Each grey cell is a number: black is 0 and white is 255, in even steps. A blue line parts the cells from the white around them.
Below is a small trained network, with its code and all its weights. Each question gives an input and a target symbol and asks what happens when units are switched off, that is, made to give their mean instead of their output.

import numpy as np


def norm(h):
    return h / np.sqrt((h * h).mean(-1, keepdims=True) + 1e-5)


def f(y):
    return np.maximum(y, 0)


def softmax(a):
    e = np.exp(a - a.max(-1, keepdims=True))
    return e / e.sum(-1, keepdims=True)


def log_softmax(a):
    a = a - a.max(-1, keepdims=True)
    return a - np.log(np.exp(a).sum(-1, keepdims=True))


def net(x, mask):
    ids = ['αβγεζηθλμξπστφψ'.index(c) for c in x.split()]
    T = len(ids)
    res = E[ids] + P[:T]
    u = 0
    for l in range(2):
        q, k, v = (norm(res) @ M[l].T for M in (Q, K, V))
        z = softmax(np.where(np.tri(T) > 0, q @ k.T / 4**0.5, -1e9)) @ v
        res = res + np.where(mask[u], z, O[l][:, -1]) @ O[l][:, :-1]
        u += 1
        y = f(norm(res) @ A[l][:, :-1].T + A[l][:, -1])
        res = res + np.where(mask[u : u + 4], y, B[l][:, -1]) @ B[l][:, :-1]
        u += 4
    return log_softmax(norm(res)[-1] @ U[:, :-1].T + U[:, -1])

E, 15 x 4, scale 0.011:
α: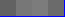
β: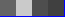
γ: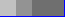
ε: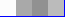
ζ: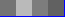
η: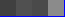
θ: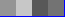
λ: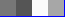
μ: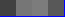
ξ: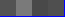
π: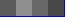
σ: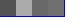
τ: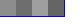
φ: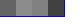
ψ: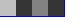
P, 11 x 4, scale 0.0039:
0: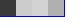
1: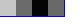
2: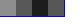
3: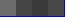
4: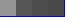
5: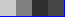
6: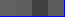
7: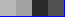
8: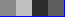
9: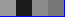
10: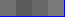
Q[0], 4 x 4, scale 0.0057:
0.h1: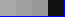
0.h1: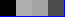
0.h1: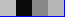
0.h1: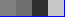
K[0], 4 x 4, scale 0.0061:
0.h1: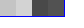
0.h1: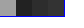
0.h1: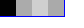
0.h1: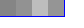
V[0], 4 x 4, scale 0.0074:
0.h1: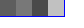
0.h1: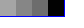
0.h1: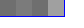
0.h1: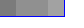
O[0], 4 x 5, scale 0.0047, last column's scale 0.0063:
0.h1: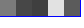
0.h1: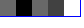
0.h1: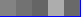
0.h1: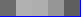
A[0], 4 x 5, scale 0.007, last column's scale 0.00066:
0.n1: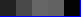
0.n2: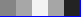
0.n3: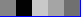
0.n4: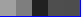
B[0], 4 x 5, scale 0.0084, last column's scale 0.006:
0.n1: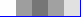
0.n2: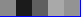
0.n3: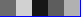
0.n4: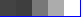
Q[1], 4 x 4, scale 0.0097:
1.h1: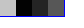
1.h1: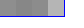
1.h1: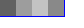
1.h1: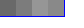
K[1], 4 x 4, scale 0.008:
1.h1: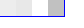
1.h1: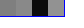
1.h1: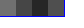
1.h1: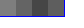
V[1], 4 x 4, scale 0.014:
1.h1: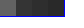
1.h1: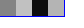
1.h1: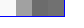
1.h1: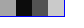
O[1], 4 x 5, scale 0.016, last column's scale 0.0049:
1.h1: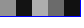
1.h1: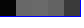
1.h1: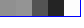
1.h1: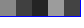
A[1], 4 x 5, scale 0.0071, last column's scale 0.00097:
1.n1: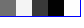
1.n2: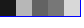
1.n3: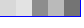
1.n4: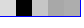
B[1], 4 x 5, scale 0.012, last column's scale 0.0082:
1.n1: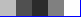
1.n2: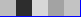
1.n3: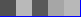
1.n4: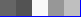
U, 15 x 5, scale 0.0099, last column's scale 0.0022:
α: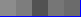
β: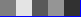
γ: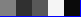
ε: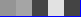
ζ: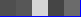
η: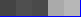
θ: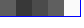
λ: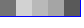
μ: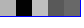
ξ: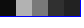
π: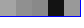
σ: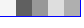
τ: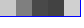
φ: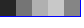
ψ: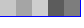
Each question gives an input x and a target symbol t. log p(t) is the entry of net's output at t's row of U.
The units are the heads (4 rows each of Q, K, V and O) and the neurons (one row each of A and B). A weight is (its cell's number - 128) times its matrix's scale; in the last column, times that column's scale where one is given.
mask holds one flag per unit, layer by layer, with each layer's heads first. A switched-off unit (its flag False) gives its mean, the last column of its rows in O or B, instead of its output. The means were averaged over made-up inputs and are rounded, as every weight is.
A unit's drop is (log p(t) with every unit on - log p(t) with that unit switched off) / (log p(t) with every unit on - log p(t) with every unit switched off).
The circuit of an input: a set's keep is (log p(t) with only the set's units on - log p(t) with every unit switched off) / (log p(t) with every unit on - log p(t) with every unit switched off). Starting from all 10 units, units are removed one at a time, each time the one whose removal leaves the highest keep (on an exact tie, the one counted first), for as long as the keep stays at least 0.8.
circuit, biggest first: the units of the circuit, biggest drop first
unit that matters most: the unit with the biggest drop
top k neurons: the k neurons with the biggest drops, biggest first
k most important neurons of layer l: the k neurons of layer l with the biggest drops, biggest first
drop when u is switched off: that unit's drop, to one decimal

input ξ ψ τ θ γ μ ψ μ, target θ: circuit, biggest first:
[1.h1, 0.n1, 0.h1, 0.n4]
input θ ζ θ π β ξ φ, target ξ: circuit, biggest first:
[1.h1, 0.h1]
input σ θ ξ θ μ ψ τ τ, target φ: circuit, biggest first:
[1.h1, 0.h1]
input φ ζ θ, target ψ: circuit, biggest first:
[1.h1, 0.n4, 0.h1]
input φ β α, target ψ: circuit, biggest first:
[1.h1, 0.n4, 0.h1]
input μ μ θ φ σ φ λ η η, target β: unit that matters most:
0.n4
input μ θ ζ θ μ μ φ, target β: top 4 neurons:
[0.n4, 0.n3, 0.n1, 0.n2]
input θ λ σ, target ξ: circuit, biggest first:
[1.h1, 0.n3]
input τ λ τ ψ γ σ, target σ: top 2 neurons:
[0.n2, 0.n1]
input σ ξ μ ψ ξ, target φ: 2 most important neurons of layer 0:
[0.n1, 0.n4]
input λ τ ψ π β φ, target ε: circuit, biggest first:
[0.h1, 1.h1, 0.n2, 0.n4]
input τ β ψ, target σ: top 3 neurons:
[0.n2, 0.n1, 0.n4]
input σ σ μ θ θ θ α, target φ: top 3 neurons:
[0.n1, 0.n4, 0.n2]
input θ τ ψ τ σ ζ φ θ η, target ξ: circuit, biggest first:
[1.h1, 0.h1]
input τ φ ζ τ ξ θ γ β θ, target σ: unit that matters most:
0.h1
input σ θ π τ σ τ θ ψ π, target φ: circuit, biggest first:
[1.h1, 0.h1, 0.n1]
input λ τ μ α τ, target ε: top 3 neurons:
[0.n2, 0.n1, 0.n4]
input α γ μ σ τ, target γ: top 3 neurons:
[0.n2, 0.n1, 0.n3]
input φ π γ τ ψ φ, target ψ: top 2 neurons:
[0.n4, 0.n3]
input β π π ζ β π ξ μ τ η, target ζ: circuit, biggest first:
[1.h1, 0.n4, 0.h1]
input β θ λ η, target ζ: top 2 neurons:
[0.n3, 0.n4]
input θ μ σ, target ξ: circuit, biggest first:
[1.h1]
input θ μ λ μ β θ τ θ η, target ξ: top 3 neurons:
[0.n4, 0.n3, 0.n1]
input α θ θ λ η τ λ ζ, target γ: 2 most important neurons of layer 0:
[0.n2, 0.n1]
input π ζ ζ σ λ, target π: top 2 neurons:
[0.n4, 0.n3]
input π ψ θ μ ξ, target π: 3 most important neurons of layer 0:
[0.n4, 0.n1, 0.n3]
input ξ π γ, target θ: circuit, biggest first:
[1.h1]
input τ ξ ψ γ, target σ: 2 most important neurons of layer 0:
[0.n2, 0.n1]
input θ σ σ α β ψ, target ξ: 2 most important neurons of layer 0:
[0.n4, 0.n1]
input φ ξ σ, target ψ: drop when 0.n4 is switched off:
0.5
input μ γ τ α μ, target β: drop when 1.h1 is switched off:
0.7
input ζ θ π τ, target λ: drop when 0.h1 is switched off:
0.2
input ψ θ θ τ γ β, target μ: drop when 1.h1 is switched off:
0.8
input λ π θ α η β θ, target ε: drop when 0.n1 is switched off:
0.1
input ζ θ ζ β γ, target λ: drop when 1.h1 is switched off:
1.1
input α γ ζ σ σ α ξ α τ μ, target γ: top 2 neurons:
[0.n2, 0.n1]
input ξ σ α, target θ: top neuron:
[0.n1]
